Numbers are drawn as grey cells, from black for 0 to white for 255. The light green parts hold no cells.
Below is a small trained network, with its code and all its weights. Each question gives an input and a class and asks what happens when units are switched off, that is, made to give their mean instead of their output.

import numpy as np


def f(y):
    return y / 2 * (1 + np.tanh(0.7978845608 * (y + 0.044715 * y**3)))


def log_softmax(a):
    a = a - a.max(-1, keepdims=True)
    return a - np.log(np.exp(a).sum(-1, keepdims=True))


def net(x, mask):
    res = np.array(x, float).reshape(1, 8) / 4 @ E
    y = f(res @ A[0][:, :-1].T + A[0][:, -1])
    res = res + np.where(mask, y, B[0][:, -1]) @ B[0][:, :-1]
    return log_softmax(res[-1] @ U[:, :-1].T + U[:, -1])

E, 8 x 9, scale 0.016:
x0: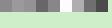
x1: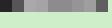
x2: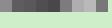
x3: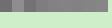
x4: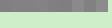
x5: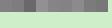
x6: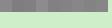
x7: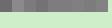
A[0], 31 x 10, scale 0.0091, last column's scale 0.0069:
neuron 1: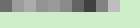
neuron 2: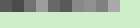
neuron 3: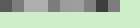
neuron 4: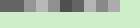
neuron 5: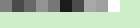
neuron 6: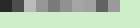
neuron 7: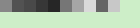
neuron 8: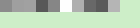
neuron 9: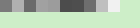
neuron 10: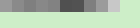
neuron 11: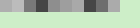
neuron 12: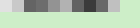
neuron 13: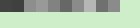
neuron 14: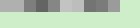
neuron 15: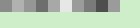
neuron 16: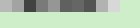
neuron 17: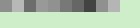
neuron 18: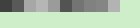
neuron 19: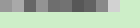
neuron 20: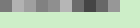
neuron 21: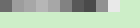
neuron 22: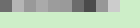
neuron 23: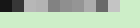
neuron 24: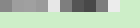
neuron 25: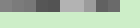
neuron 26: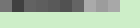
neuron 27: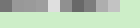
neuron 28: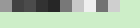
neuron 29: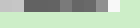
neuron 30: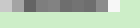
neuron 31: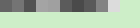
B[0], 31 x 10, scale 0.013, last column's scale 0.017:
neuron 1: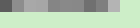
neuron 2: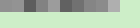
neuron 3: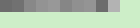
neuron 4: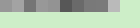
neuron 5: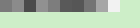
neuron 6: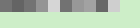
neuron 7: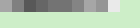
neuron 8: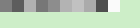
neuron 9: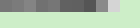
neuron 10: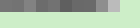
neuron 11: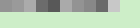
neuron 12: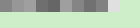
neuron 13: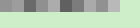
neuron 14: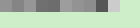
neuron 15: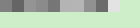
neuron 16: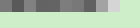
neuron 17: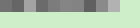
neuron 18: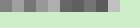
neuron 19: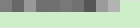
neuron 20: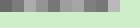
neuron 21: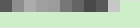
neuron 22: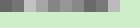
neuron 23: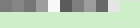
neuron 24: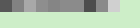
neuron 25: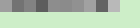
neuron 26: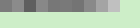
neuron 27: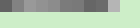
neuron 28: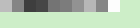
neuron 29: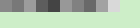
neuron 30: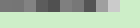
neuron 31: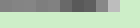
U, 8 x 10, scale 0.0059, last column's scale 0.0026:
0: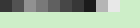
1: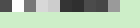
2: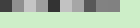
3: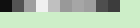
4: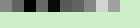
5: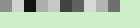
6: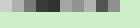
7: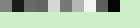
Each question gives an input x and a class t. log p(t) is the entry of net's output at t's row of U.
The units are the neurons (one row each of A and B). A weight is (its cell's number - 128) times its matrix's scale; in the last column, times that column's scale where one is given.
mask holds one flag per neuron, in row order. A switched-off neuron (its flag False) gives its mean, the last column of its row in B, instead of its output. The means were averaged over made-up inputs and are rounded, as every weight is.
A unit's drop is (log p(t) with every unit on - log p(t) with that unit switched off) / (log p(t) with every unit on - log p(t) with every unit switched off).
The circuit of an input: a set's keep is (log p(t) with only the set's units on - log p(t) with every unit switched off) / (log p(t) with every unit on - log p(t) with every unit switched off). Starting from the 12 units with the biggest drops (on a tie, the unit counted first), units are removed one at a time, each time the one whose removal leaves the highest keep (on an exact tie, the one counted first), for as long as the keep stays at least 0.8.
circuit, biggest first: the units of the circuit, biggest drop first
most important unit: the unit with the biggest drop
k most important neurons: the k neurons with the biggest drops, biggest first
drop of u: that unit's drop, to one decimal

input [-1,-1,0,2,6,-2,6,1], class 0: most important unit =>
neuron 28
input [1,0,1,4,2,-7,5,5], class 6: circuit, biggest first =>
[neuron 23; neuron 24]
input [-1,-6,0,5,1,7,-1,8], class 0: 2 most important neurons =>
[neuron 28; neuron 7]
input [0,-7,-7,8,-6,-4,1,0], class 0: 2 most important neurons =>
[neuron 8; neuron 9]
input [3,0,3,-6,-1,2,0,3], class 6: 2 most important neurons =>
[neuron 23; neuron 6]
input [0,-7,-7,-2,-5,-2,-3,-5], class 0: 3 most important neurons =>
[neuron 8; neuron 9; neuron 16]
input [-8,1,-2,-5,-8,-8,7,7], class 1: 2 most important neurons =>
[neuron 18; neuron 4]
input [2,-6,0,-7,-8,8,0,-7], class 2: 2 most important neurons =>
[neuron 28; neuron 7]
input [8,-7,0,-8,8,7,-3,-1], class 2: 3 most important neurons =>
[neuron 28; neuron 7; neuron 20]
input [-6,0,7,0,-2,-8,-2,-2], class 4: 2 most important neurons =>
[neuron 23; neuron 6]
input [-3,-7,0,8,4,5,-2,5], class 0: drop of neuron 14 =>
0.0
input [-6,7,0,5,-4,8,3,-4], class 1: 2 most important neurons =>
[neuron 28; neuron 18]
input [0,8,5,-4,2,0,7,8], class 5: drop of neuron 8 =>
0.1
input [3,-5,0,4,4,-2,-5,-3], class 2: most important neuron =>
[neuron 28]
